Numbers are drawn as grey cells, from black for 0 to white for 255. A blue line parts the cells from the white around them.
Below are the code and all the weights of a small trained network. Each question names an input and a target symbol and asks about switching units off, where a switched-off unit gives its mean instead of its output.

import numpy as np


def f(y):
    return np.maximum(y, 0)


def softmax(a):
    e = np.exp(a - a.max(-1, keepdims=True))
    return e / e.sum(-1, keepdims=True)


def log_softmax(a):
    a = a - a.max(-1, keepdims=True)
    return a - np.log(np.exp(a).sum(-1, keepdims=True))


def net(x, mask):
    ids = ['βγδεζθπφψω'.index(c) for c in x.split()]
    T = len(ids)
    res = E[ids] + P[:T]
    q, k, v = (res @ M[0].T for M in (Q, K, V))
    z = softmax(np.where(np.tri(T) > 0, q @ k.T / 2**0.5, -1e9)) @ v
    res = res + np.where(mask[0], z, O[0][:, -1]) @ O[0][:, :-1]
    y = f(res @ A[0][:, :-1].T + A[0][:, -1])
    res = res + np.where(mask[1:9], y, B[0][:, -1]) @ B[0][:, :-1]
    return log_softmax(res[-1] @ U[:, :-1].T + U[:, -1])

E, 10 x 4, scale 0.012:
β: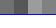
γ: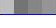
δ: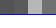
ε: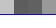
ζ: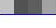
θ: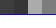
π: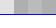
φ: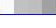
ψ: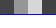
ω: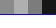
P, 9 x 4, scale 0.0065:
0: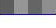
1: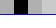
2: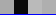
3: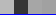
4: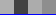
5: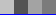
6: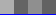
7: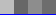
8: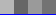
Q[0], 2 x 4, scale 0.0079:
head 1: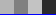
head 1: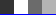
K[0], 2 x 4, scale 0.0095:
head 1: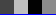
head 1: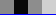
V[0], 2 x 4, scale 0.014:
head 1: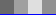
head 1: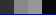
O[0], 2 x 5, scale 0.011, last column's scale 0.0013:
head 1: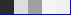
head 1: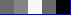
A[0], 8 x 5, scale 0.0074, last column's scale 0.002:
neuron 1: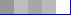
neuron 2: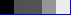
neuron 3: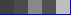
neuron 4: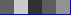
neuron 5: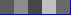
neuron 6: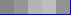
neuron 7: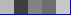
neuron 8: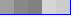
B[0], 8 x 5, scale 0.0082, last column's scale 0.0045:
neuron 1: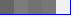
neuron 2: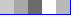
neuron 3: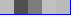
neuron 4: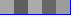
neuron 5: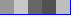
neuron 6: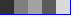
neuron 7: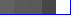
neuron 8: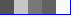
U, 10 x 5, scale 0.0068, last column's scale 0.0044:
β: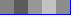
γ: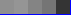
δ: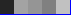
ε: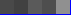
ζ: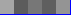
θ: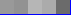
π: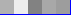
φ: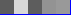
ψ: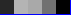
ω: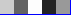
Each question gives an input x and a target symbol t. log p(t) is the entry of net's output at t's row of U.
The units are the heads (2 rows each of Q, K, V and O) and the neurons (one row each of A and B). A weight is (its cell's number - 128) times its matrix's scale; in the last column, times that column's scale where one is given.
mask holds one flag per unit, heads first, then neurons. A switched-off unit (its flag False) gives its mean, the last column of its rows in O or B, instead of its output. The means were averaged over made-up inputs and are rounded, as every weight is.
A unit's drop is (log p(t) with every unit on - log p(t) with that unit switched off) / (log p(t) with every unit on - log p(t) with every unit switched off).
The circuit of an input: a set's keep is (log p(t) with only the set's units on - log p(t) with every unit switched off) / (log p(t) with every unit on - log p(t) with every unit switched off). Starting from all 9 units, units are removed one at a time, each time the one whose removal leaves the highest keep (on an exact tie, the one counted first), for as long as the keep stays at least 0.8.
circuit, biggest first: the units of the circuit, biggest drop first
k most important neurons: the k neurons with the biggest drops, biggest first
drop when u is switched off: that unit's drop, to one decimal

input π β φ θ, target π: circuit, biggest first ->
(head 1; neuron 2; neuron 5)
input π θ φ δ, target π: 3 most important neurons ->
(neuron 2; neuron 5; neuron 7)
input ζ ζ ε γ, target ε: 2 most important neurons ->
(neuron 7; neuron 2)
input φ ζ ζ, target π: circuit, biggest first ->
(head 1; neuron 5; neuron 2)
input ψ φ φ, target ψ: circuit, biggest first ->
(head 1; neuron 6)
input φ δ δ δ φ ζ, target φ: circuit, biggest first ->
(head 1; neuron 8)
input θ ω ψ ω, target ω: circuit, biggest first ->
(head 1)
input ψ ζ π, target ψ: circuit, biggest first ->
(head 1; neuron 6)
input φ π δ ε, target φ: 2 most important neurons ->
(neuron 8; neuron 5)
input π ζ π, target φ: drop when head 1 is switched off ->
0.8
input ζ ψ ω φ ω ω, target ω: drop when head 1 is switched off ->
0.6
